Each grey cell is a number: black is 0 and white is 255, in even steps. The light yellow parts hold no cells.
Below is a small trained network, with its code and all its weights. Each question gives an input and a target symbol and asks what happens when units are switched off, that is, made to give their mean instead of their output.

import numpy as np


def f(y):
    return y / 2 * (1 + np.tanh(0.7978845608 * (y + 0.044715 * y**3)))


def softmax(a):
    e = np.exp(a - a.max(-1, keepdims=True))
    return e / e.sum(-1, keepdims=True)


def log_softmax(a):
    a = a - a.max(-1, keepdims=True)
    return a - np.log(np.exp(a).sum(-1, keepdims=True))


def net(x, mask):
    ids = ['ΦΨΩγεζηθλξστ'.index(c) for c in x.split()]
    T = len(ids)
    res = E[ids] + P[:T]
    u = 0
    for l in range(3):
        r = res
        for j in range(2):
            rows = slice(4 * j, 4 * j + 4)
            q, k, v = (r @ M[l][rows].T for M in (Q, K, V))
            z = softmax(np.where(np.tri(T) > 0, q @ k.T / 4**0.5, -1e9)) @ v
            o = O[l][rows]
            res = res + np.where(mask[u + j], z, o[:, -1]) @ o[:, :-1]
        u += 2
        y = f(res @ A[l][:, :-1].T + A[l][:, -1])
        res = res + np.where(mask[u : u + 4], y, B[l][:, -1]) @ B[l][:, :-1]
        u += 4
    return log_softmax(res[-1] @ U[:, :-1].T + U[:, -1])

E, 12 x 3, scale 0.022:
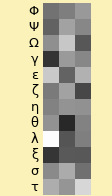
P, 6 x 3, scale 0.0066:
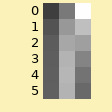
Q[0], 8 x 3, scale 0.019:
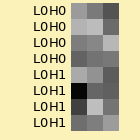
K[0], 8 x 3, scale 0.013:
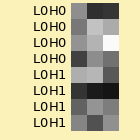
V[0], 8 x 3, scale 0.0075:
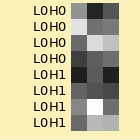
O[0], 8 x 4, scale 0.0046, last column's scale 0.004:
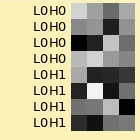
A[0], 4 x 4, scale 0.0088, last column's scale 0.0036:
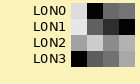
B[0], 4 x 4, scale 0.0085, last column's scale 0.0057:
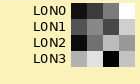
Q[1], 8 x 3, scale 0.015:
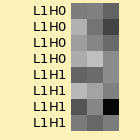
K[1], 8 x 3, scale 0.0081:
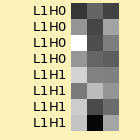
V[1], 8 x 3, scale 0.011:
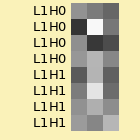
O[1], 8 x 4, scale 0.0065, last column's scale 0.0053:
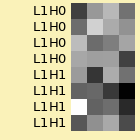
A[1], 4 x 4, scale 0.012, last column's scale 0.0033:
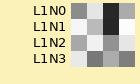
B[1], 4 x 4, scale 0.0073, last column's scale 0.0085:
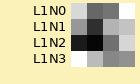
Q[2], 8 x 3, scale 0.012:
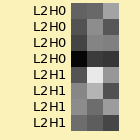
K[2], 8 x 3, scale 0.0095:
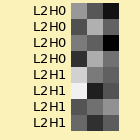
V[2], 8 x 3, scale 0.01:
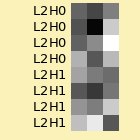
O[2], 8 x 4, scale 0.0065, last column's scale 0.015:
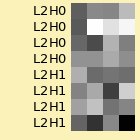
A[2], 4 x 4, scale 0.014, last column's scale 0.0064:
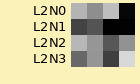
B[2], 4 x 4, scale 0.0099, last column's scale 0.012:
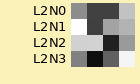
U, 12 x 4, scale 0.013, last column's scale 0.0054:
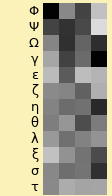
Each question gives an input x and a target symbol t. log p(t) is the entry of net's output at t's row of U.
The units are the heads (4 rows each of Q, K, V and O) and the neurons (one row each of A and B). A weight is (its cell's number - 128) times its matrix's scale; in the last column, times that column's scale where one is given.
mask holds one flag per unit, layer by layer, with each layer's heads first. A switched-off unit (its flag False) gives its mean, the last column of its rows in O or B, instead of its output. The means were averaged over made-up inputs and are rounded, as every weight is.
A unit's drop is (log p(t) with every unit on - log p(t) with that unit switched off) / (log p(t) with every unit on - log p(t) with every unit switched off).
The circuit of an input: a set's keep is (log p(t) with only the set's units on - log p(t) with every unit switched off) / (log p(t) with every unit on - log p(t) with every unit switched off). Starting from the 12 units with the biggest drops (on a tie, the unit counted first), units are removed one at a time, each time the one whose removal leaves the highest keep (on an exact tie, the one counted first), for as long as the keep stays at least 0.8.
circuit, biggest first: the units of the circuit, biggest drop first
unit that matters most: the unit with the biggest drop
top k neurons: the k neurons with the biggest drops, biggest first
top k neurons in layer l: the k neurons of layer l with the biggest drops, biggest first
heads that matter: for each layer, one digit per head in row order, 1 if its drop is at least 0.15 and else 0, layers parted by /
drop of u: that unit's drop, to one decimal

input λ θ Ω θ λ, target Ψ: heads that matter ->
11 / 00 / 10
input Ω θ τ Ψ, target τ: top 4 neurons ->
(L0N0 L1N0 L0N3 L0N2)
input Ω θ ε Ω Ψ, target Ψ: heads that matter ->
10 / 10 / 00
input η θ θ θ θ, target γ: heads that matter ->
11 / 01 / 10
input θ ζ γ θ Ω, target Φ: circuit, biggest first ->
(L0N2)
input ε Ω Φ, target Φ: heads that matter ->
00 / 10 / 00
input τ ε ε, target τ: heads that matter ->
10 / 10 / 01
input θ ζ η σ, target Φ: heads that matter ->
00 / 10 / 00
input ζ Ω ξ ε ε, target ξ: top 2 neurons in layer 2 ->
(L2N2 L2N0)
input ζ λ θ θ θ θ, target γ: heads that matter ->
11 / 00 / 10
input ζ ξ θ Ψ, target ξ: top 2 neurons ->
(L0N0 L0N3)
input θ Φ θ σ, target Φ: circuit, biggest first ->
(L2N1 L0N2)
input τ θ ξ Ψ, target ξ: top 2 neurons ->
(L0N3 L1N0)
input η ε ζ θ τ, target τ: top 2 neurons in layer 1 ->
(L1N2 L1N1)
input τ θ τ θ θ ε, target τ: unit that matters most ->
L2N3
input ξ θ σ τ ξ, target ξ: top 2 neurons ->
(L0N3 L1N0)
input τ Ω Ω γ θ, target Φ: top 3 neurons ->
(L1N1 L0N3 L0N0)
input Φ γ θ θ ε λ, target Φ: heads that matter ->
01 / 00 / 00
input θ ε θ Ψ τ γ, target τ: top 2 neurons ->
(L1N0 L0N3)
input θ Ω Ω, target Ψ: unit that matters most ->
L0H0
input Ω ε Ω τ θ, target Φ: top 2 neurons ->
(L0N3 L2N1)
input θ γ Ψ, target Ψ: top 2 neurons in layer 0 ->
(L0N3 L0N1)
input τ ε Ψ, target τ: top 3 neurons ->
(L0N0 L1N0 L0N2)
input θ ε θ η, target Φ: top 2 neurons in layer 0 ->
(L0N2 L0N3)
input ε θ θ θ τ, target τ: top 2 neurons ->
(L2N3 L1N0)
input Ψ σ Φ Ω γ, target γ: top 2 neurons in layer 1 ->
(L1N2 L1N0)
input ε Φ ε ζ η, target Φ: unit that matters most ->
L1N2
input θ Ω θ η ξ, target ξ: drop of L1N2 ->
0.1
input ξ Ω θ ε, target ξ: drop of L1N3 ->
0.6
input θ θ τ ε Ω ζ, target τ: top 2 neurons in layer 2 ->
(L2N3 L2N1)
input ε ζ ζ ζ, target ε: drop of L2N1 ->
-0.1
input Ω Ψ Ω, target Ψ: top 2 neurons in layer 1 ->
(L1N2 L1N0)
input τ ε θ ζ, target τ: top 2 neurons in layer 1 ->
(L1N0 L1N2)
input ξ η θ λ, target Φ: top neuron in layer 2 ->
(L2N1)
